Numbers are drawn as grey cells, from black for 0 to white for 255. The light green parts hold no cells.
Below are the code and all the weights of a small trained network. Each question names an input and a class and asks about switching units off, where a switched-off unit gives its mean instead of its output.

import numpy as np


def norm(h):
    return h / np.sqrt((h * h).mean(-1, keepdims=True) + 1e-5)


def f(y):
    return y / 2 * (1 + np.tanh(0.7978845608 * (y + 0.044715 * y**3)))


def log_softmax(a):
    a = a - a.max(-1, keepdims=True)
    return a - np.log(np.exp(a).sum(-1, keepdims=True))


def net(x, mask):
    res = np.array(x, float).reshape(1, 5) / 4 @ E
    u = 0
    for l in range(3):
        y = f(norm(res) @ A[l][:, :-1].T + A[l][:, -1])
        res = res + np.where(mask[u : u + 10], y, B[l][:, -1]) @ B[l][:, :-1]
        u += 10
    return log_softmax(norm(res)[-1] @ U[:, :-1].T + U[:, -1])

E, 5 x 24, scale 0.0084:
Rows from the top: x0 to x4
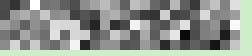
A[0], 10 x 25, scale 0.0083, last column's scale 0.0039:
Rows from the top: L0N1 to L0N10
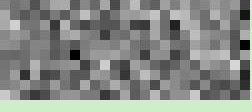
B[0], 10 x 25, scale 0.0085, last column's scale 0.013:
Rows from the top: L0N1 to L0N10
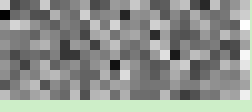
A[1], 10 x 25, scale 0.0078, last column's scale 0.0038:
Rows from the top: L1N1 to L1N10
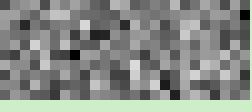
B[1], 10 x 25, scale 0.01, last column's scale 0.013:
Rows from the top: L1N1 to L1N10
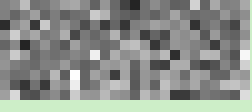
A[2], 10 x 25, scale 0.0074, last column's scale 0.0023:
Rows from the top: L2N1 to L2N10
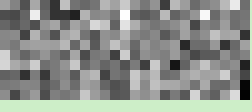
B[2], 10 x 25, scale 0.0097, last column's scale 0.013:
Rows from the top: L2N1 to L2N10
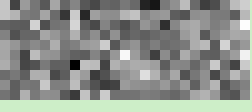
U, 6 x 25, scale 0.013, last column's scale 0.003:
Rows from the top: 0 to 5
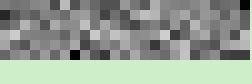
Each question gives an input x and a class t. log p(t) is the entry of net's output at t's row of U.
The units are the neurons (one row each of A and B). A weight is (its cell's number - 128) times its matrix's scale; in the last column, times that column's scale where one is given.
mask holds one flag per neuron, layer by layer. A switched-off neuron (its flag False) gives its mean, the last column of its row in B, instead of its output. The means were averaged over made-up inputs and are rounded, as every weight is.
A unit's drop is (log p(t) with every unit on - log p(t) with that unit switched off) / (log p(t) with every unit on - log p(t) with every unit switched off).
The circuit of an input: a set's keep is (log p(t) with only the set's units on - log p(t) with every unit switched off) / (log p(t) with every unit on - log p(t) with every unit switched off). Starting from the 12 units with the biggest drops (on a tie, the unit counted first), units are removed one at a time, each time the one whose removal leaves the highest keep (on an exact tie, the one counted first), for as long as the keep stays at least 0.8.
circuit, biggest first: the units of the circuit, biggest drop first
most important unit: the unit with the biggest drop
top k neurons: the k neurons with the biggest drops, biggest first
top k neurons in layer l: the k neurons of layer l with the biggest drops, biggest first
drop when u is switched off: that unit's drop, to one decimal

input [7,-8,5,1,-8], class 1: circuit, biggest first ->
L0N2
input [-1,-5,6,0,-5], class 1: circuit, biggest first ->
L0N2; L1N3
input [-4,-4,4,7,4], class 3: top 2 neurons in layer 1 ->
L1N7; L1N1
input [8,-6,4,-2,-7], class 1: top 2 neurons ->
L0N2; L1N3
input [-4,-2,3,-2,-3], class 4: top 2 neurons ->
L0N1; L0N6
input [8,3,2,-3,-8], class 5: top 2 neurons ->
L0N1; L0N10
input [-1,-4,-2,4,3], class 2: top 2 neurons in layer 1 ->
L1N6; L1N10
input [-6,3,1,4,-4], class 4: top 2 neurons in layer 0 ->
L0N6; L0N3
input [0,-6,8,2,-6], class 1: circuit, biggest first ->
L0N2; L1N3
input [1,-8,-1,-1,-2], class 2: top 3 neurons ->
L0N2; L0N10; L0N6
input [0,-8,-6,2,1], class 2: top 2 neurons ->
L0N2; L0N6
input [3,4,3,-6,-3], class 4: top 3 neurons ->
L0N7; L0N1; L1N7
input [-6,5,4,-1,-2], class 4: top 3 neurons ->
L0N1; L0N6; L1N7
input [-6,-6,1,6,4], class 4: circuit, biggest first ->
L1N6
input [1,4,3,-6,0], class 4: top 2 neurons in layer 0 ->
L0N7; L0N1
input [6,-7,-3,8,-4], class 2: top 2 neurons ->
L1N1; L0N6
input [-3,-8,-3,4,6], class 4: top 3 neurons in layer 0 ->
L0N3; L0N10; L0N6
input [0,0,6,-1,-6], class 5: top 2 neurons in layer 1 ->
L1N3; L1N4
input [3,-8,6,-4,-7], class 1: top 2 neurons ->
L0N2; L1N3
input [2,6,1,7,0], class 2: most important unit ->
L1N1
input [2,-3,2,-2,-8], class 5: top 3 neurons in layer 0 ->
L0N1; L0N7; L0N10
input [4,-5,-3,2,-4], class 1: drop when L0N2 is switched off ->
0.1
